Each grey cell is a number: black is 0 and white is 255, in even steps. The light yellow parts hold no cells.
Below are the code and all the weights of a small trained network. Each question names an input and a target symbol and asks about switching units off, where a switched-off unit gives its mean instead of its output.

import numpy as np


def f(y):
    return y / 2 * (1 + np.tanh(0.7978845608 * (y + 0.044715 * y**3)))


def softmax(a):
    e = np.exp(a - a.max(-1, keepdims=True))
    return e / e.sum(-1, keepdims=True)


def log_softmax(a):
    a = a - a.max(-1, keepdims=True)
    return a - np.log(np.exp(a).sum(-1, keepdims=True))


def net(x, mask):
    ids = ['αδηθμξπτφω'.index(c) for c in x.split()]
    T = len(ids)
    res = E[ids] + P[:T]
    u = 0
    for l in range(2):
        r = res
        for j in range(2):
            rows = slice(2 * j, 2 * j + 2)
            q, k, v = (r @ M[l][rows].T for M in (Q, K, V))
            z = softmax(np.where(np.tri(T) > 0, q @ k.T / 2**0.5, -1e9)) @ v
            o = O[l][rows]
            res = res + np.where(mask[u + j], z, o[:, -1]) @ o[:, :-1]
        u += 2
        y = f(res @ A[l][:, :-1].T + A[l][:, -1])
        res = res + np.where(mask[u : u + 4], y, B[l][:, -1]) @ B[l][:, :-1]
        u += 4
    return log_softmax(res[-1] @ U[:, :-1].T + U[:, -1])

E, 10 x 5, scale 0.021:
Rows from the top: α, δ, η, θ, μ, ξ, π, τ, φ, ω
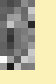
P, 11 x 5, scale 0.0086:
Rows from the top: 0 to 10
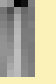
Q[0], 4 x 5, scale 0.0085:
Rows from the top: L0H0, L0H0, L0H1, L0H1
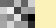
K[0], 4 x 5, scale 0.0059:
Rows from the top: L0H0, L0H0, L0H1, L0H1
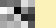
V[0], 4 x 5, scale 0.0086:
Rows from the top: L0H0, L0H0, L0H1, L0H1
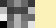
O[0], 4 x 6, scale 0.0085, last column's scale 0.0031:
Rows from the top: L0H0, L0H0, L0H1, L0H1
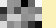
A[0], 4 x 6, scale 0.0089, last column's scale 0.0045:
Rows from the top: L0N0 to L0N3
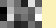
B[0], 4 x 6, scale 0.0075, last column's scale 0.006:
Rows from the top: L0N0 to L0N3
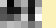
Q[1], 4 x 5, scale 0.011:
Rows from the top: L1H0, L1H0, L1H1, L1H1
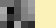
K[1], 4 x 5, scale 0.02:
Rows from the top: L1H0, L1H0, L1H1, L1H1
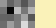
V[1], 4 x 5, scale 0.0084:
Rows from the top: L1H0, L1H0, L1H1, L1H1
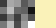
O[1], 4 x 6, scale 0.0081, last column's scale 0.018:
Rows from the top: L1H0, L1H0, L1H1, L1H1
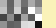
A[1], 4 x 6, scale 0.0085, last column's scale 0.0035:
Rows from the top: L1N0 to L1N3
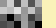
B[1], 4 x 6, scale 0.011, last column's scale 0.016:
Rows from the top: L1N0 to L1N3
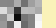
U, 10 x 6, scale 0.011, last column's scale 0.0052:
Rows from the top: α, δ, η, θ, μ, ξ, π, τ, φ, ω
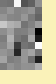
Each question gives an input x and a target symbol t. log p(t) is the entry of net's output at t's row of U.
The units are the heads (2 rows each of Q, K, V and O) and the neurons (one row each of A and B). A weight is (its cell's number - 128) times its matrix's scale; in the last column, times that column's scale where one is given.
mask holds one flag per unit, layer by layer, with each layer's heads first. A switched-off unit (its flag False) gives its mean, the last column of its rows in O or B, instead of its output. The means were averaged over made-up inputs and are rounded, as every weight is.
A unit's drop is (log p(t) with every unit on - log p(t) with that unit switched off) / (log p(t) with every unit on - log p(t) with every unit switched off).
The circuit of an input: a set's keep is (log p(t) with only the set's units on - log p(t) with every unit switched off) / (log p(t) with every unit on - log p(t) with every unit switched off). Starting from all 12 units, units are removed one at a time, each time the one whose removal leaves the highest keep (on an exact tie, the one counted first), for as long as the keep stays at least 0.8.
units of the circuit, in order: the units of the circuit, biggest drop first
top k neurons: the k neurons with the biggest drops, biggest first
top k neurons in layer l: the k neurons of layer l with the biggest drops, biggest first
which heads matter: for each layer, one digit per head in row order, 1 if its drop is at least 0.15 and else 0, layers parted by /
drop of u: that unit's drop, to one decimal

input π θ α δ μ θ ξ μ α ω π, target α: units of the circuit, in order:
[L1H0 L1N3]
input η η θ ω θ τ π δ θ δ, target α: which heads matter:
01 / 01
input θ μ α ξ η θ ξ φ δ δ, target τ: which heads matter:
10 / 01
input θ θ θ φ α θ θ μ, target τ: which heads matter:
10 / 01
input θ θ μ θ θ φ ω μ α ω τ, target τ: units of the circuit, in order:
[L0H0 L1H1 L1N3]
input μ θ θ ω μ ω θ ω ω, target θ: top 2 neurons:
[L0N1 L1N1]
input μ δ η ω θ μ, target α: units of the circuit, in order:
[L1H0 L1N3]
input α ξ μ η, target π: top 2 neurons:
[L0N0 L1N3]
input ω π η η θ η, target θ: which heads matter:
01 / 11
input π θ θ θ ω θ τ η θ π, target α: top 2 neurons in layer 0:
[L0N2 L0N1]
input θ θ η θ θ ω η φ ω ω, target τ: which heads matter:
00 / 01
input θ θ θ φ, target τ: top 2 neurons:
[L1N1 L1N3]
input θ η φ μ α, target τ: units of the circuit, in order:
[L1H1 L1N3]
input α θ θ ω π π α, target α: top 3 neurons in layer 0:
[L0N2 L0N1 L0N0]
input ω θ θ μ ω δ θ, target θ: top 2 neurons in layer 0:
[L0N1 L0N0]
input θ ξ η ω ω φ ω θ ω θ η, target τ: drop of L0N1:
-0.1
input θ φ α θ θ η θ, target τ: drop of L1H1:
1.2
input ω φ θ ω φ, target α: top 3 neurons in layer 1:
[L1N3 L1N0 L1N1]
